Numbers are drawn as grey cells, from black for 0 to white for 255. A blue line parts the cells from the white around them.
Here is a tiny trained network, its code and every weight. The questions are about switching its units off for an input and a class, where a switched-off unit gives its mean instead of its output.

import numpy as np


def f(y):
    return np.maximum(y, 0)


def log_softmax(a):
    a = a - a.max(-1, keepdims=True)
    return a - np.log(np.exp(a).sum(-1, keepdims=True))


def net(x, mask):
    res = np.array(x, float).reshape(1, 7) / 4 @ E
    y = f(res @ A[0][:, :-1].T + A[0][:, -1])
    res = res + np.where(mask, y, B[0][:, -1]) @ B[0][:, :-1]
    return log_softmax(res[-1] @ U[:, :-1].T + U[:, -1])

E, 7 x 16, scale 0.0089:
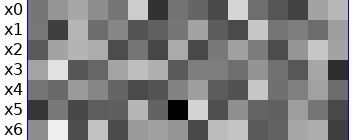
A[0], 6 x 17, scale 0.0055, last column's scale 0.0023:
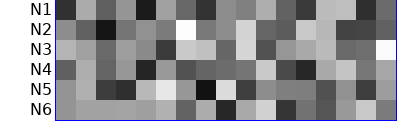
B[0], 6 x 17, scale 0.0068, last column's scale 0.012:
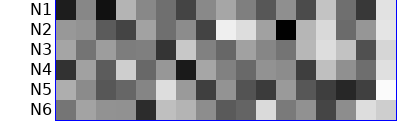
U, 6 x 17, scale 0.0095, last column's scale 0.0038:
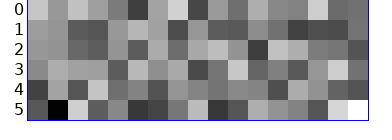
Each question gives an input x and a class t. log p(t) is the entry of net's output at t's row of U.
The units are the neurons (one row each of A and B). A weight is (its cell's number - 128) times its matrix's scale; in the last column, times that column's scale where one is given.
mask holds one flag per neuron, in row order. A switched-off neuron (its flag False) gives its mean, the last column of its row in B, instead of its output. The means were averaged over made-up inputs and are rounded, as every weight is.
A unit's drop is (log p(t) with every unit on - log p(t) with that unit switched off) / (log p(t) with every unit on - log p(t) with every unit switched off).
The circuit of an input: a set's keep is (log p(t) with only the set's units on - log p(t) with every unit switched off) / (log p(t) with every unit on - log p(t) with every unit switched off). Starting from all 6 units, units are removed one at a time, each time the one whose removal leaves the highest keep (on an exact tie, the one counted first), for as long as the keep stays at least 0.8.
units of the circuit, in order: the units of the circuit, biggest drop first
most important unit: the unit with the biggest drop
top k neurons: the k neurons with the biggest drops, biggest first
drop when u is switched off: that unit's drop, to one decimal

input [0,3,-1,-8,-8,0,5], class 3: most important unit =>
N6
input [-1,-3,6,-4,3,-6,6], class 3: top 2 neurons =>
(N6; N4)
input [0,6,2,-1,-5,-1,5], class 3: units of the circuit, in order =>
(N1; N6)
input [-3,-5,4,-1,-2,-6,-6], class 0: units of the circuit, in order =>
(N2; N3)
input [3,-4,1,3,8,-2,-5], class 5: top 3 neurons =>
(N5; N3; N6)
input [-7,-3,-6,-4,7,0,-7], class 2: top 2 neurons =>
(N2; N3)
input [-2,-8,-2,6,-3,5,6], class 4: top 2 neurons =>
(N1; N4)
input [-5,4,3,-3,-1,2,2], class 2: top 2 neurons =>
(N4; N1)
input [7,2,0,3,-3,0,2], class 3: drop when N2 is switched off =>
0.1
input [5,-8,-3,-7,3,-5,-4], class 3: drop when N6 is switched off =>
0.3
